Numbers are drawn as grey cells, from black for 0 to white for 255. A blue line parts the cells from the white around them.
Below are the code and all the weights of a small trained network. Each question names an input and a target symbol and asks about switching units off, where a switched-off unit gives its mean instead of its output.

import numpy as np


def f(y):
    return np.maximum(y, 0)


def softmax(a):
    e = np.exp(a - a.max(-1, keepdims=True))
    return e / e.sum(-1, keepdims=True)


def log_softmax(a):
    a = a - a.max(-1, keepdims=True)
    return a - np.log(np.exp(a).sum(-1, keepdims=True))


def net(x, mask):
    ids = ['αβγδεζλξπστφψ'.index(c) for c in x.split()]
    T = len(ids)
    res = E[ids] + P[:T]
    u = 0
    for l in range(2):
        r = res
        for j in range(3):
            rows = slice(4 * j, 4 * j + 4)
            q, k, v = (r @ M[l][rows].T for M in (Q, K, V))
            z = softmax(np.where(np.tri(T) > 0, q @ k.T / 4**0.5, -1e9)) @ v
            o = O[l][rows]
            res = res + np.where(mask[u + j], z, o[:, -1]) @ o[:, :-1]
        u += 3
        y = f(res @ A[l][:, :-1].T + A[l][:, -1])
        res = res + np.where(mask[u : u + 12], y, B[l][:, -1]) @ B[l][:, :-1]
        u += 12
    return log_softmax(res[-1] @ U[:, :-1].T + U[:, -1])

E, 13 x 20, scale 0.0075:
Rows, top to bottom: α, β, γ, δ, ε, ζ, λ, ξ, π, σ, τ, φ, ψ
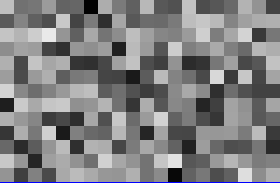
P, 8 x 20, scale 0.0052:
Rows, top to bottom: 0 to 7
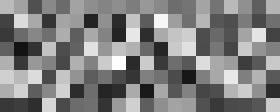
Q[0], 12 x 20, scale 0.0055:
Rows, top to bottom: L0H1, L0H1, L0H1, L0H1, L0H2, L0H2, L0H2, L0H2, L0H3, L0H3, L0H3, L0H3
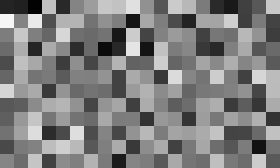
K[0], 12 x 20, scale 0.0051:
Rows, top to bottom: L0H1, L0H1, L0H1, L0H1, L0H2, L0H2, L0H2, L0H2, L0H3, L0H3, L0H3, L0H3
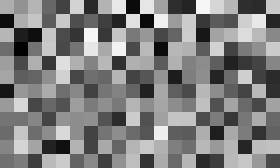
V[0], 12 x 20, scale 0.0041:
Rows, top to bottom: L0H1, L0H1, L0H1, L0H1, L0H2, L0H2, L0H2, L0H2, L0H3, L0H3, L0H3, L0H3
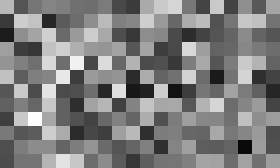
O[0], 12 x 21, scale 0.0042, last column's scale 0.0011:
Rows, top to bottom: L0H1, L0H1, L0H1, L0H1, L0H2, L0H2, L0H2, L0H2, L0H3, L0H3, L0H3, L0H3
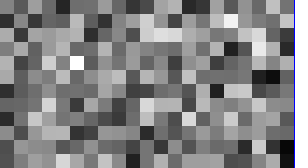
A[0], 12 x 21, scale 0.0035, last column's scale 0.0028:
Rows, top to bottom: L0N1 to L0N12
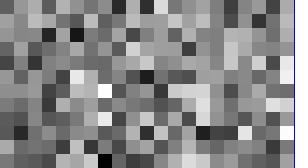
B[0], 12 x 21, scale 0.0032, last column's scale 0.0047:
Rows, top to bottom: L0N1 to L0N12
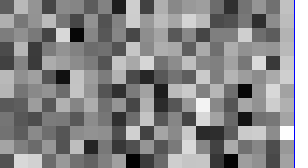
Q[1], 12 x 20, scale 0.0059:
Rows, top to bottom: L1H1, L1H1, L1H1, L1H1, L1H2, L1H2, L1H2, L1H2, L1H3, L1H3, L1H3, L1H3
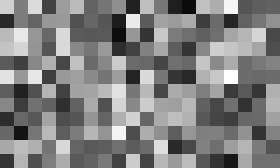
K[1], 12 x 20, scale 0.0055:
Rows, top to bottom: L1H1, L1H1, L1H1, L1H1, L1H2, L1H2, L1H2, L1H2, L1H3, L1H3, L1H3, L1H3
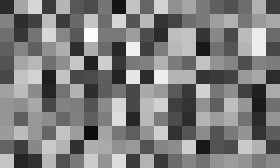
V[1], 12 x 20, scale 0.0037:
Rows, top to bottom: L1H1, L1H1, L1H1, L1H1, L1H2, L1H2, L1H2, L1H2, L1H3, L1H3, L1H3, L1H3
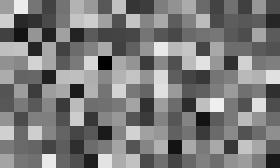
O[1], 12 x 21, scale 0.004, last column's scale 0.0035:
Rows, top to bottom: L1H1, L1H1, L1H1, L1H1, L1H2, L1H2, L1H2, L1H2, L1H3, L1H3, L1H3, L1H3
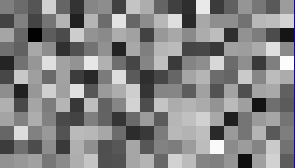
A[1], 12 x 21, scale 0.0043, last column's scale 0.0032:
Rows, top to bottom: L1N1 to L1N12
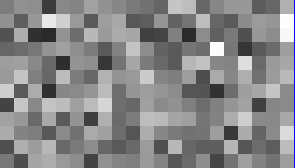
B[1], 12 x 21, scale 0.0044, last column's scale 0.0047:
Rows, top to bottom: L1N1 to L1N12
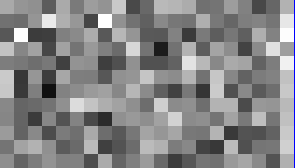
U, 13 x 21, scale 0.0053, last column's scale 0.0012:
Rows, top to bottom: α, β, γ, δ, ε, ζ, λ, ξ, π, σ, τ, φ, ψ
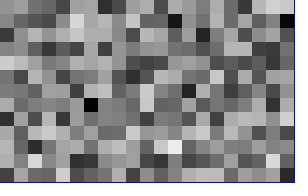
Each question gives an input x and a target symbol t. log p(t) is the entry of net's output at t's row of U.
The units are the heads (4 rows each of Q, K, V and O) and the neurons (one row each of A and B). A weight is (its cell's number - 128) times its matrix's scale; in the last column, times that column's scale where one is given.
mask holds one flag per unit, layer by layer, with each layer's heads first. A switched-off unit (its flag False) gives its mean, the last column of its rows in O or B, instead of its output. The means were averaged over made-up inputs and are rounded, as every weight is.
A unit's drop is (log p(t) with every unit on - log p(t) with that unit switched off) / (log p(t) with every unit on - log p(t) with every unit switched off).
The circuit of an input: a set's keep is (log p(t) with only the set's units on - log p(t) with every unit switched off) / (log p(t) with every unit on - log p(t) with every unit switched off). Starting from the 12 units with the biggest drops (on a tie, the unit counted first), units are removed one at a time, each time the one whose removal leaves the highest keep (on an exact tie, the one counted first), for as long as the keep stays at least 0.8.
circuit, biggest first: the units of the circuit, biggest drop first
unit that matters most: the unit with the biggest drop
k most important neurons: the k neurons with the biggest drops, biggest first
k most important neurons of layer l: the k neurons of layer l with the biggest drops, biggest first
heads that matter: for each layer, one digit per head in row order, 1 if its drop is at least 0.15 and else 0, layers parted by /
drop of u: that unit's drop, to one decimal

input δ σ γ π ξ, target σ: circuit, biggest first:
(L1H2, L0H1, L1N3)
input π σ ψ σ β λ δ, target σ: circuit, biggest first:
(L1H2, L0H1, L1N3, L0N6)
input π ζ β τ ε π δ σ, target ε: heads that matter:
100 / 101
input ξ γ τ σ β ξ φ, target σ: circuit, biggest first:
(L1H2, L1H3, L1N3, L0H1)
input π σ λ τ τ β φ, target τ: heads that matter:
000 / 100
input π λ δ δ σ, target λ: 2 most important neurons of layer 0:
(L0N12, L0N10)
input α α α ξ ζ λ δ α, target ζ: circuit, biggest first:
(L0H1, L1H3, L1N3)
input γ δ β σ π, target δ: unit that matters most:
L0H1
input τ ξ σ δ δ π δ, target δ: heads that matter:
000 / 011
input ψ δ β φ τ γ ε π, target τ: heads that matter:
100 / 100
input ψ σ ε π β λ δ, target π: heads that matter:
000 / 010
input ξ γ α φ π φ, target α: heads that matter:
000 / 011
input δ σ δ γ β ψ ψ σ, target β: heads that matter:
000 / 101
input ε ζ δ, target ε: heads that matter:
100 / 101
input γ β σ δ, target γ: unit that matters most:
L1H1
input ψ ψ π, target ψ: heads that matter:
000 / 110
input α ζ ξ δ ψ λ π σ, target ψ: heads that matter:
100 / 110
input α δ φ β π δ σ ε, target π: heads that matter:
010 / 001
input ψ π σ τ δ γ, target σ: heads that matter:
000 / 010
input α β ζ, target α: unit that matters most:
L1H3
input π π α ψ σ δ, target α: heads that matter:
000 / 001
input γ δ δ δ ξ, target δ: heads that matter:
100 / 011
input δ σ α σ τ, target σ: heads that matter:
100 / 010
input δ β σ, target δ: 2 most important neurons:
(L1N2, L0N7)
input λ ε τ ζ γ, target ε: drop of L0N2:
0.0
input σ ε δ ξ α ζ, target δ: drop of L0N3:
0.1
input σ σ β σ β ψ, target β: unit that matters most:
L1H1
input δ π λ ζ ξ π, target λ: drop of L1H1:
0.5
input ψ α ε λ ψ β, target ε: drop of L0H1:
0.3
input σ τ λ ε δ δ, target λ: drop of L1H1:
0.4
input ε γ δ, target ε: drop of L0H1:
0.4
